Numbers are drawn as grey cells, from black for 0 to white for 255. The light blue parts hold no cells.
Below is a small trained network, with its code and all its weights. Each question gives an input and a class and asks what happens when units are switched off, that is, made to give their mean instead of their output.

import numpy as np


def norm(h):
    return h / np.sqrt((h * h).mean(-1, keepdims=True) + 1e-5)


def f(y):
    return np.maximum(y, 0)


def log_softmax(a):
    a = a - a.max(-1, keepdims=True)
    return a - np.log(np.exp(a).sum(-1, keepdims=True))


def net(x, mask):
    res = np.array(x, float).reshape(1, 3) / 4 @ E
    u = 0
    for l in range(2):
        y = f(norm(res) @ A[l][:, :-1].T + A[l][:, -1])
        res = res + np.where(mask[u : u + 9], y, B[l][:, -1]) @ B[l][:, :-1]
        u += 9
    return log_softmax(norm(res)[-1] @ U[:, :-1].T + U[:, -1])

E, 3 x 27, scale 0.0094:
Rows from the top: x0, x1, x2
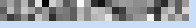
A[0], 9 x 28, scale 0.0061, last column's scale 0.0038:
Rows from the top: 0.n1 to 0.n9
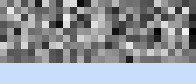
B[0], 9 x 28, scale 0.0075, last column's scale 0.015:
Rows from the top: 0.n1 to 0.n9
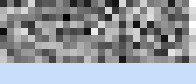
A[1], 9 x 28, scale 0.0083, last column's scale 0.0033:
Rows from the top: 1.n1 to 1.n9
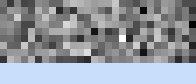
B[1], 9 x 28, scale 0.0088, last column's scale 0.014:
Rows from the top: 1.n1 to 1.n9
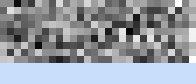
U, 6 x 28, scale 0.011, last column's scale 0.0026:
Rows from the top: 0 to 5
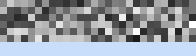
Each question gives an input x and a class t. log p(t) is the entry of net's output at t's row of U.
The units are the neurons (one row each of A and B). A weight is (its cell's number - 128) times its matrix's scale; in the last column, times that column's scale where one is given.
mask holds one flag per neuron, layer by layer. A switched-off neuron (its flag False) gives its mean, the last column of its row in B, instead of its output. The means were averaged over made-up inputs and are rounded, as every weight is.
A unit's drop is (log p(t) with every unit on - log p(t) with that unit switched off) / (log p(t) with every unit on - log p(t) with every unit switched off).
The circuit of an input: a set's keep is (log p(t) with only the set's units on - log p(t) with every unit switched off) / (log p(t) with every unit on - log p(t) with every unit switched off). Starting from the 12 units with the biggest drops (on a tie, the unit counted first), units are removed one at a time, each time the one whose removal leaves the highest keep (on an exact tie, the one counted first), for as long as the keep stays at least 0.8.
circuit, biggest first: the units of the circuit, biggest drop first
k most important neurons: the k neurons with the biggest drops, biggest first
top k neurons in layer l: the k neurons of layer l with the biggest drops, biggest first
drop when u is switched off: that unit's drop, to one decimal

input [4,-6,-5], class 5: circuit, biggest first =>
0.n1
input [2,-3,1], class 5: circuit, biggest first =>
0.n1, 0.n3
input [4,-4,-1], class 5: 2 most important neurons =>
0.n1, 0.n5
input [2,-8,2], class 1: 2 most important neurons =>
0.n1, 0.n4
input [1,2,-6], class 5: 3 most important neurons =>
0.n5, 0.n7, 0.n1
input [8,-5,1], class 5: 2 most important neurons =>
0.n5, 0.n1
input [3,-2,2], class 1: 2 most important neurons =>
0.n5, 0.n4
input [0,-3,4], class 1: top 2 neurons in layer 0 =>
0.n8, 0.n4
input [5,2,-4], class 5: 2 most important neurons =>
0.n7, 0.n5
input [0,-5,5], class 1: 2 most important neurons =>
0.n4, 1.n7
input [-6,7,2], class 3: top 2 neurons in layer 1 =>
1.n7, 1.n4
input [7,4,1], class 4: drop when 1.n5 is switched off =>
0.0
